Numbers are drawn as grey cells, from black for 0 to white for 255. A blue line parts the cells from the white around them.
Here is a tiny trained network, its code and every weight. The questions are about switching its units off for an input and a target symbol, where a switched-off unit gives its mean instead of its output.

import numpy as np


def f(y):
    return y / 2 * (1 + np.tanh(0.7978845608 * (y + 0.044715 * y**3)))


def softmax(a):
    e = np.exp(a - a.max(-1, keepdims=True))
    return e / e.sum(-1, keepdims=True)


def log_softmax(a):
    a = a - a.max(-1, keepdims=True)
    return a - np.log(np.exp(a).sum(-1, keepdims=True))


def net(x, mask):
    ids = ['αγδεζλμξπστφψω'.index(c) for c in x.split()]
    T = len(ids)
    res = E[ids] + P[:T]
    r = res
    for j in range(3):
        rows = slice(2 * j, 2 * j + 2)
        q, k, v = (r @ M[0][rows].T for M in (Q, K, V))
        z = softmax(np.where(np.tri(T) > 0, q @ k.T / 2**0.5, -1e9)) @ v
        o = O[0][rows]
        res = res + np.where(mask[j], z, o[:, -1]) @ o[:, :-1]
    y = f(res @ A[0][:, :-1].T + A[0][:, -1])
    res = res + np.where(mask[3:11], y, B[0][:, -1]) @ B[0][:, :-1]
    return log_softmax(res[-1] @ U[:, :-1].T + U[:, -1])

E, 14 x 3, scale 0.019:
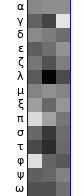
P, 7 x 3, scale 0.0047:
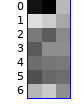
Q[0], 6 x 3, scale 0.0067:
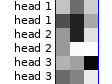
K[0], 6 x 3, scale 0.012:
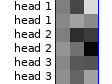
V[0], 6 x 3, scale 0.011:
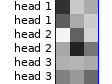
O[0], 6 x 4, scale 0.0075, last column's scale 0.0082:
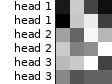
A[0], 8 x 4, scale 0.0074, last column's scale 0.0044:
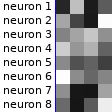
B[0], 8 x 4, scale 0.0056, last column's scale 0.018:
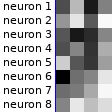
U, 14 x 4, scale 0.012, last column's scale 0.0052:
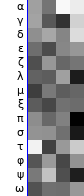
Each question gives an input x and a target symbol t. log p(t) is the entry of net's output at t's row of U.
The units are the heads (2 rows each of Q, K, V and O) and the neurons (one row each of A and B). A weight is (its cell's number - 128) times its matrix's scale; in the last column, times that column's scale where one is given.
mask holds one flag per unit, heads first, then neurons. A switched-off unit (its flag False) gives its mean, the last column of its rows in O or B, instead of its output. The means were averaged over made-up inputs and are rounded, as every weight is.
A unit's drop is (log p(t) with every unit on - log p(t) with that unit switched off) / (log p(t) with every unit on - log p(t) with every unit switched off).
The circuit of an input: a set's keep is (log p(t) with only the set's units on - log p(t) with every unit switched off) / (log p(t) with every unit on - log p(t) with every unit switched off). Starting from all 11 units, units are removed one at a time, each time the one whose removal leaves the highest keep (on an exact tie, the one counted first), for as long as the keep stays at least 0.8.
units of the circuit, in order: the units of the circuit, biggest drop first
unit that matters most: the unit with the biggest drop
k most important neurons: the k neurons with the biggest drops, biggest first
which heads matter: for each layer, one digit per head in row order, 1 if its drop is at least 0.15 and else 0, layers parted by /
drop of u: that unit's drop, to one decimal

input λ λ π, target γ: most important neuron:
[neuron 6]
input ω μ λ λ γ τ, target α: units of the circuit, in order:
[head 2; neuron 4; neuron 8]
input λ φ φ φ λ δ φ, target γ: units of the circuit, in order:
[neuron 6; neuron 4; head 1]
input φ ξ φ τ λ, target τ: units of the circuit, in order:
[head 1; neuron 4]
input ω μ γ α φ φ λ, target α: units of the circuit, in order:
[head 2; neuron 8; neuron 4]
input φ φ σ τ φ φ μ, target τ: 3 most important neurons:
[neuron 8; neuron 2; neuron 7]
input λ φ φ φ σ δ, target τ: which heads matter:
100
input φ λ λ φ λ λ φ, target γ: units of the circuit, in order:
[neuron 6; head 1; head 3]
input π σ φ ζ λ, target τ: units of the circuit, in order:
[neuron 6; neuron 4]
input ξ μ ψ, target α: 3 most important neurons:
[neuron 6; neuron 4; neuron 2]
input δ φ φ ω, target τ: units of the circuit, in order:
[neuron 6; head 1]
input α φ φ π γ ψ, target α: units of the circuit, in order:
[head 2; head 3]
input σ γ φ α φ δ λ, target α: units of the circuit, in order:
[head 2; neuron 8]
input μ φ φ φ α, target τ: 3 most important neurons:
[neuron 8; neuron 7; neuron 2]
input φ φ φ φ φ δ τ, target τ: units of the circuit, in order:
[head 1]
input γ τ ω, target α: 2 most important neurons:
[neuron 4; neuron 6]
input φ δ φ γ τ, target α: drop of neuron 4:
0.1
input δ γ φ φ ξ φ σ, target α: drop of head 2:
0.3
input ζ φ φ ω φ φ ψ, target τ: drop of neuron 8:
0.1
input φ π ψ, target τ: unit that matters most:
neuron 6
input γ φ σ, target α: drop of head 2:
0.2
